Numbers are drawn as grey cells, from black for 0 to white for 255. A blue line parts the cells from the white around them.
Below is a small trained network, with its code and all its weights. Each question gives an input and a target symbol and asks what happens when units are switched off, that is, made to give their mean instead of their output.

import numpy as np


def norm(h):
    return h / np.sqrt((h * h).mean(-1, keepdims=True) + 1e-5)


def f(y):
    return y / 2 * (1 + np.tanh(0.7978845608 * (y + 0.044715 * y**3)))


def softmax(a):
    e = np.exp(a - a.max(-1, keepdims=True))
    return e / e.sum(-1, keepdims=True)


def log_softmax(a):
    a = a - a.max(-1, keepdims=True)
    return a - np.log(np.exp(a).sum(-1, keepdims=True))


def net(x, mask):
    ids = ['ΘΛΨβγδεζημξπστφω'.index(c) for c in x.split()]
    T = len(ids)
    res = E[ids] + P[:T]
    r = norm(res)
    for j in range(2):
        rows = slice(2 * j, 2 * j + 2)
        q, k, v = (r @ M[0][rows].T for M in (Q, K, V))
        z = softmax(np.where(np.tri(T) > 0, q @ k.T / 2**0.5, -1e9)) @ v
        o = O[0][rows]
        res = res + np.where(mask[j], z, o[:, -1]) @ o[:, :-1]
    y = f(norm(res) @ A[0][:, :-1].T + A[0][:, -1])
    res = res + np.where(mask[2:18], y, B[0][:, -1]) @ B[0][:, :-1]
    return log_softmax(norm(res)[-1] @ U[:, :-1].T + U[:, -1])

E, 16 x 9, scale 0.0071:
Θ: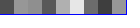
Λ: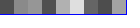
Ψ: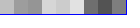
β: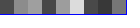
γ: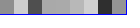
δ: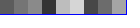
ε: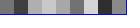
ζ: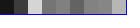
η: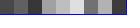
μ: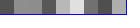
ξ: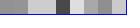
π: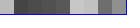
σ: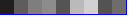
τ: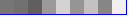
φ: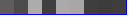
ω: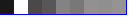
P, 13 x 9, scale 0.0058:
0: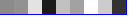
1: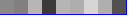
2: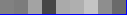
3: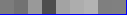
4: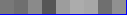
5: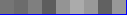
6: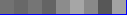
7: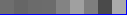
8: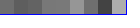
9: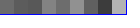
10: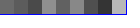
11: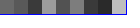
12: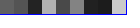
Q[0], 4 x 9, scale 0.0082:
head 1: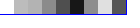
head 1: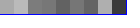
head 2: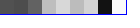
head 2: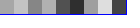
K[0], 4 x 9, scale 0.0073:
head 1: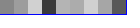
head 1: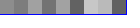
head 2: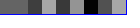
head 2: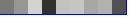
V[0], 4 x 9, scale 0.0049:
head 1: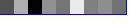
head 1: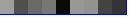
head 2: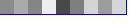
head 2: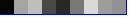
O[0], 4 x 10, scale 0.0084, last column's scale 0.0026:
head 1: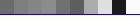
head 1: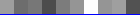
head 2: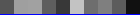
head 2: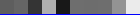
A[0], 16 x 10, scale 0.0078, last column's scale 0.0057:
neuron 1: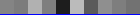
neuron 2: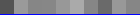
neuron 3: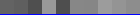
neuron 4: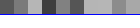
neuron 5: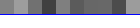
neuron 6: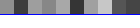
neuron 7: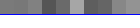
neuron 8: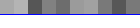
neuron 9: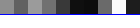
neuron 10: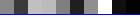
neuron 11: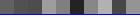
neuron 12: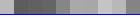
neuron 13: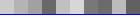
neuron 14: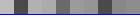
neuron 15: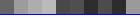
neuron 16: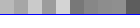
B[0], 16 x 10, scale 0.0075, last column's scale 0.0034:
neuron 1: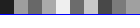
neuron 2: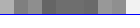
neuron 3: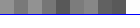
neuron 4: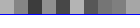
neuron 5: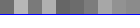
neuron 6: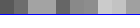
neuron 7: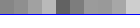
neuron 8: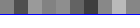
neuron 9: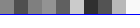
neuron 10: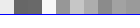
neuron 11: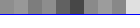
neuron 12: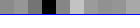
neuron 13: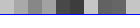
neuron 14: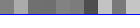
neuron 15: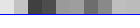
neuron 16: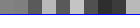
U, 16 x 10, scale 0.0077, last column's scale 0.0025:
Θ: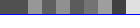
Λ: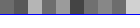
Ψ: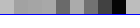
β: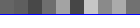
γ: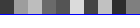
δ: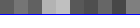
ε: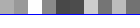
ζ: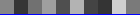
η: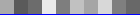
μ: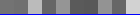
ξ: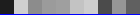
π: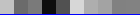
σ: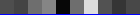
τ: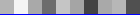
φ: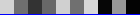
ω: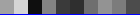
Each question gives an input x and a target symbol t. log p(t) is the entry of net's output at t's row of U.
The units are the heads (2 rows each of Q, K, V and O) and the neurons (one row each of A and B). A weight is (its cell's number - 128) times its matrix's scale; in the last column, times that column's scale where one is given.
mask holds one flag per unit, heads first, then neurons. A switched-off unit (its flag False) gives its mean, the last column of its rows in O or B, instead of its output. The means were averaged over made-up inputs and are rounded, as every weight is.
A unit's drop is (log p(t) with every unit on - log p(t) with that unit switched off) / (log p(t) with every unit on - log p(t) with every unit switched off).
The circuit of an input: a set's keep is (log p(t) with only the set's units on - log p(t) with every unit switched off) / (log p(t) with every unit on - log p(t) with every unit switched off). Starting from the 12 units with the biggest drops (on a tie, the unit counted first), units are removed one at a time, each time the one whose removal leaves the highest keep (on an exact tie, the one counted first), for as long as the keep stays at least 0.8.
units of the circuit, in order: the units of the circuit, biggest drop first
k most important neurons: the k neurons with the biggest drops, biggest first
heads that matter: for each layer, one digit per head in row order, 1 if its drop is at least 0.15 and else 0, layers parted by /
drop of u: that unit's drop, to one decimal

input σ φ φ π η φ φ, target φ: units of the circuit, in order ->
(head 2)
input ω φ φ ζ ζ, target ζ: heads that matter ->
10
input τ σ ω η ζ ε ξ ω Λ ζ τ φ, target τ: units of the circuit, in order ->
(head 2; neuron 15; neuron 5)
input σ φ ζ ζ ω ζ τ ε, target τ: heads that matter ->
01
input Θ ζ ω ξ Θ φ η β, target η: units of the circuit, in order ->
(head 1; head 2; neuron 6)
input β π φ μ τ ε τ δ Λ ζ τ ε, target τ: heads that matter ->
01
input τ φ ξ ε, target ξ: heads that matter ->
11
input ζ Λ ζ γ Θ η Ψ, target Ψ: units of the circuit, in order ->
(head 2; neuron 16)
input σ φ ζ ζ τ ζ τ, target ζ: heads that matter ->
10
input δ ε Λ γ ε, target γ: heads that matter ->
01
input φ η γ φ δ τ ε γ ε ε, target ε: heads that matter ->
11
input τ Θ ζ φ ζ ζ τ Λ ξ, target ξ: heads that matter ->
00
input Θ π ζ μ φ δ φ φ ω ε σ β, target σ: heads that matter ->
10
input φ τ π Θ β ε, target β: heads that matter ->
11
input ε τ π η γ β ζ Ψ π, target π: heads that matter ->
00
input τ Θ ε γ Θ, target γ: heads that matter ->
10
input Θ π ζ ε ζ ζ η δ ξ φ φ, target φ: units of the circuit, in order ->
(head 2; head 1)
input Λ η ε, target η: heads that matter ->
00
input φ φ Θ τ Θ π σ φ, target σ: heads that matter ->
11
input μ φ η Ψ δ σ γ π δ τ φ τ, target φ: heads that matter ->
01
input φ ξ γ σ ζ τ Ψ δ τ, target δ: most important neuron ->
(neuron 9)
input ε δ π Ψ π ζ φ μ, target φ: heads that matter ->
01
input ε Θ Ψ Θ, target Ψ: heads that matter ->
11
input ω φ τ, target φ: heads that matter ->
10
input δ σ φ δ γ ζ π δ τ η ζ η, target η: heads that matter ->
10
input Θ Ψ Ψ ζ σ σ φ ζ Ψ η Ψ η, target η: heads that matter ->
10
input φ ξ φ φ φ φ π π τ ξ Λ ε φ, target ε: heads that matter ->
11
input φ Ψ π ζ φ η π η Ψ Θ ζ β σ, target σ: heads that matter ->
10
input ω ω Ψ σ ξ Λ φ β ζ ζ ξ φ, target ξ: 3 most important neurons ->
(neuron 1; neuron 9; neuron 7)
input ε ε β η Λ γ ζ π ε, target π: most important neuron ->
(neuron 14)
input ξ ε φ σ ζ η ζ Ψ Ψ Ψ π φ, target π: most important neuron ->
(neuron 4)
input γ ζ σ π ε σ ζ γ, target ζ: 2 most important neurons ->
(neuron 8; neuron 13)
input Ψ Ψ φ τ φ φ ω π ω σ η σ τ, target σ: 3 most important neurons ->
(neuron 3; neuron 15; neuron 14)
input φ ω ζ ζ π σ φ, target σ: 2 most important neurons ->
(neuron 9; neuron 15)
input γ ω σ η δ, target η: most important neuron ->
(neuron 10)
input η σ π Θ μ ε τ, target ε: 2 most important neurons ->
(neuron 2; neuron 9)
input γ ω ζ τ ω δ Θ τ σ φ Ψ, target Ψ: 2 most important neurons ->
(neuron 16; neuron 13)
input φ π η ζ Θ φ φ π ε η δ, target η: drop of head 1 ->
1.2
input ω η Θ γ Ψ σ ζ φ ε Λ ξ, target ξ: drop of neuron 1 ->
0.8
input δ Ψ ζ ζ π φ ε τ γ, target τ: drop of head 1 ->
0.8
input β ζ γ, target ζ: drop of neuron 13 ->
0.2
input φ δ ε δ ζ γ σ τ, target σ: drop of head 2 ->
0.5
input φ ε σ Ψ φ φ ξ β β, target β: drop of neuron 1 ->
0.0
